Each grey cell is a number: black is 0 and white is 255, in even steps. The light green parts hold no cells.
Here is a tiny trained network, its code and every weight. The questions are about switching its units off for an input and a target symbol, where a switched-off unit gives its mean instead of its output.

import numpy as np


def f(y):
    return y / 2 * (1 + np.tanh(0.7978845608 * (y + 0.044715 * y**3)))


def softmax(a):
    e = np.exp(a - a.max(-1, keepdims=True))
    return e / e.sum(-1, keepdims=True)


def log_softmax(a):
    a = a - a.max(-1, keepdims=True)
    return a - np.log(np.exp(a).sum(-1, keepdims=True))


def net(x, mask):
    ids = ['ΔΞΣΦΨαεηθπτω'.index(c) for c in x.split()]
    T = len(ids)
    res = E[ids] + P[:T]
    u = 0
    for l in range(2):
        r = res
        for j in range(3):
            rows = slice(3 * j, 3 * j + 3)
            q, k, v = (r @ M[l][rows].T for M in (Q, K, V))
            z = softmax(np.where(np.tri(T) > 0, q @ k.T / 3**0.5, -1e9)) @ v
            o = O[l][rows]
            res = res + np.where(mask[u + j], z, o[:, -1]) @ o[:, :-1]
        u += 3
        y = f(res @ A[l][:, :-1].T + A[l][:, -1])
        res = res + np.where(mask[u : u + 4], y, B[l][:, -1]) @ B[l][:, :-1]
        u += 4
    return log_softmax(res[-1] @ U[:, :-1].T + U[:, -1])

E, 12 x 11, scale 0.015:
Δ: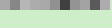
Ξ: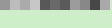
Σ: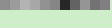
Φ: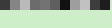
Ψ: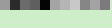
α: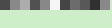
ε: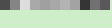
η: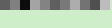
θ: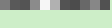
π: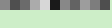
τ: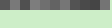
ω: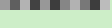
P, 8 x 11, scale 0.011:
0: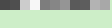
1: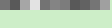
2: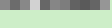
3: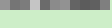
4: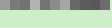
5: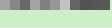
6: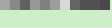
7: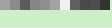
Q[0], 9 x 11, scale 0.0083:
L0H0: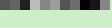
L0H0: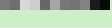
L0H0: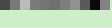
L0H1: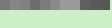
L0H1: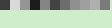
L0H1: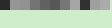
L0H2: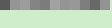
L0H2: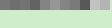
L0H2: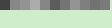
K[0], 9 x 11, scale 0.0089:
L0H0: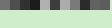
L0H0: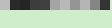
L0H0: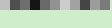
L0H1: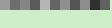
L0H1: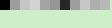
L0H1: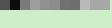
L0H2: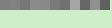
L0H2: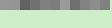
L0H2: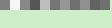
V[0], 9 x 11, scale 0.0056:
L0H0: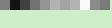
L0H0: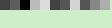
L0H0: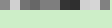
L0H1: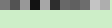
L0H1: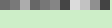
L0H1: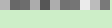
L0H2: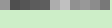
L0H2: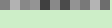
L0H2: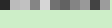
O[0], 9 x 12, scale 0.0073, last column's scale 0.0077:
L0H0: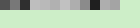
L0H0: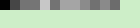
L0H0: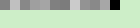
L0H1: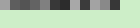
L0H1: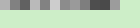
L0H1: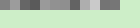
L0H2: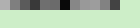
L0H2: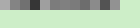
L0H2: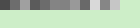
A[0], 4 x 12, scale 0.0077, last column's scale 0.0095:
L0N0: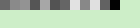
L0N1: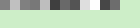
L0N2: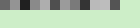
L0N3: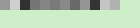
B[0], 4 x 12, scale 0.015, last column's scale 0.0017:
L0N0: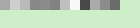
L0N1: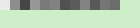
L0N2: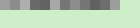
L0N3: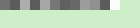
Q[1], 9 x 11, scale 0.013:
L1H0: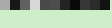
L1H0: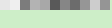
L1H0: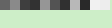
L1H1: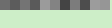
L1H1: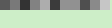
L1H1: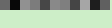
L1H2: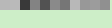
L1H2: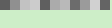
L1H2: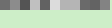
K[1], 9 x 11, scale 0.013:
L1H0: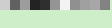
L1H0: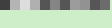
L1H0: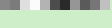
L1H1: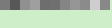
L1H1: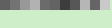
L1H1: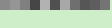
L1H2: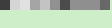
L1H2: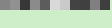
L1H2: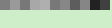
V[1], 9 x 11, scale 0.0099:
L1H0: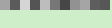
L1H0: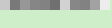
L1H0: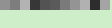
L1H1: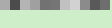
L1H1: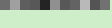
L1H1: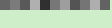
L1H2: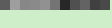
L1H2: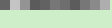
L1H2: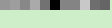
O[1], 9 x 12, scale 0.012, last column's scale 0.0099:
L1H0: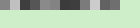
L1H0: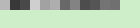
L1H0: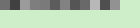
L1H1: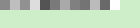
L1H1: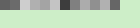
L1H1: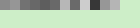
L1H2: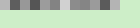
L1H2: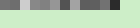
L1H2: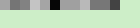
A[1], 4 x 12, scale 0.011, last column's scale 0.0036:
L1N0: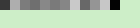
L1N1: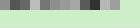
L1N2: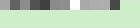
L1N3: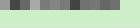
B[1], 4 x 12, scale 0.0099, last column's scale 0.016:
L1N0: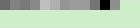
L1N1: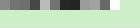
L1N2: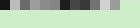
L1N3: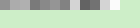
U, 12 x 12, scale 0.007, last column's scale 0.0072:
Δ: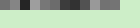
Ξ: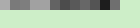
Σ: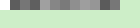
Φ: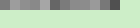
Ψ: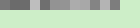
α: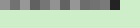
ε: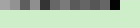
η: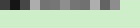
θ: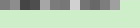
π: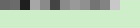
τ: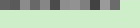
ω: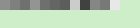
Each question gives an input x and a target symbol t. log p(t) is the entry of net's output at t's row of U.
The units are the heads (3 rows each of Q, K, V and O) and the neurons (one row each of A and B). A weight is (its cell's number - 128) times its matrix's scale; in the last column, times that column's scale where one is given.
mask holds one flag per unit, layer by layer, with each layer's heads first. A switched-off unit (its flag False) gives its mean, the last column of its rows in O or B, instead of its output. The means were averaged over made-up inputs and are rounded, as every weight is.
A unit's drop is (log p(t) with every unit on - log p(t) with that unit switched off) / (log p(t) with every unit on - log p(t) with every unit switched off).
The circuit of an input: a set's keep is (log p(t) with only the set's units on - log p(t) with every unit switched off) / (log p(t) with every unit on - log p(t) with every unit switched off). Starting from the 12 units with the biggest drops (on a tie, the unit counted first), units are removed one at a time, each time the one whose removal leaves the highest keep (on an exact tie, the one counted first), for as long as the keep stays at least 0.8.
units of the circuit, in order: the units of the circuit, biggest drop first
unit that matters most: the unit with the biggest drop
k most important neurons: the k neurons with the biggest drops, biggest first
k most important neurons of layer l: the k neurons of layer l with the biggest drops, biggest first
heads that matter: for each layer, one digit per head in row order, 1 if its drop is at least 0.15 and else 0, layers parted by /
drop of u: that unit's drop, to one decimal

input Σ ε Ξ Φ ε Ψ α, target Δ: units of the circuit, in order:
L1H2
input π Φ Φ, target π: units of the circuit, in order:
L1H2; L1H1
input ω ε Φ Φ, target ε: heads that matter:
111 / 010
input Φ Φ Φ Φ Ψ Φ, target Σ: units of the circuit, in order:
L0H0; L0H1; L1H2
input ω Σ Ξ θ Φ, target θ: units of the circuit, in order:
L1H0; L1H1
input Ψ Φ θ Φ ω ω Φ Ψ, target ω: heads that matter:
001 / 010
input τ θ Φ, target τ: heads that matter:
001 / 011
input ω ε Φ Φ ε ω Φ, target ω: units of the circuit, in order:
L1N3; L1H0; L1N1; L1H1
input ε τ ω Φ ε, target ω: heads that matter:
110 / 100
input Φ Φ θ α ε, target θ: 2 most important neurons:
L1N0; L1N1
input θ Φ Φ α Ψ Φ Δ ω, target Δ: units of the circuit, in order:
L1H2; L1N1; L1H0
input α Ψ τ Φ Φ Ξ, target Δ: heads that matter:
010 / 101
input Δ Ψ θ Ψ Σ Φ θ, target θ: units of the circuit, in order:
L1H1; L1N1
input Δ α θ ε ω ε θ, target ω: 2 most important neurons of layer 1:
L1N3; L1N1
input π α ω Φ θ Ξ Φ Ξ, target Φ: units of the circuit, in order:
L1H0
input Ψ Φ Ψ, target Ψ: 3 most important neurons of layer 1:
L1N1; L1N2; L1N3
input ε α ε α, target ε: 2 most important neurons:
L1N3; L1N1
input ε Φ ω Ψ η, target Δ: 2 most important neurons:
L1N1; L0N3
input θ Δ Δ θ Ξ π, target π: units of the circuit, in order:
L1H2; L0H0
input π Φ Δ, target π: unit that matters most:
L1H2
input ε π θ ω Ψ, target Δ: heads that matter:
000 / 100
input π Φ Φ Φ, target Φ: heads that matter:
001 / 100
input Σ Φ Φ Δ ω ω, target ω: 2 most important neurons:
L1N3; L1N1
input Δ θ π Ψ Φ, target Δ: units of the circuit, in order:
L1H2; L1N1; L1H0
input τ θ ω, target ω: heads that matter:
000 / 100
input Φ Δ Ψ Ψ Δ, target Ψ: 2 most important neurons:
L0N3; L1N1
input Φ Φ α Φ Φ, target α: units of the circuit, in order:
L1H2
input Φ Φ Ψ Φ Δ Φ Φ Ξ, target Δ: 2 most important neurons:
L0N3; L1N1
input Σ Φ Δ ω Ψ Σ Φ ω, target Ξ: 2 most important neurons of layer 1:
L1N1; L1N2
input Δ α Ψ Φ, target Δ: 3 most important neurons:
L1N1; L0N3; L1N0
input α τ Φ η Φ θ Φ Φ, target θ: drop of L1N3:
-0.1
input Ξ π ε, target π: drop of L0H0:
0.2
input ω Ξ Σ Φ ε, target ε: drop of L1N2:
0.0
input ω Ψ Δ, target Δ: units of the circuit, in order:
L1H2
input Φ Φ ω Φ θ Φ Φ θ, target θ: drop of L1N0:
0.1
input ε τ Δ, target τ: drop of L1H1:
0.4
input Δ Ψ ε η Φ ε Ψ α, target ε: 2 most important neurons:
L0N3; L1N1
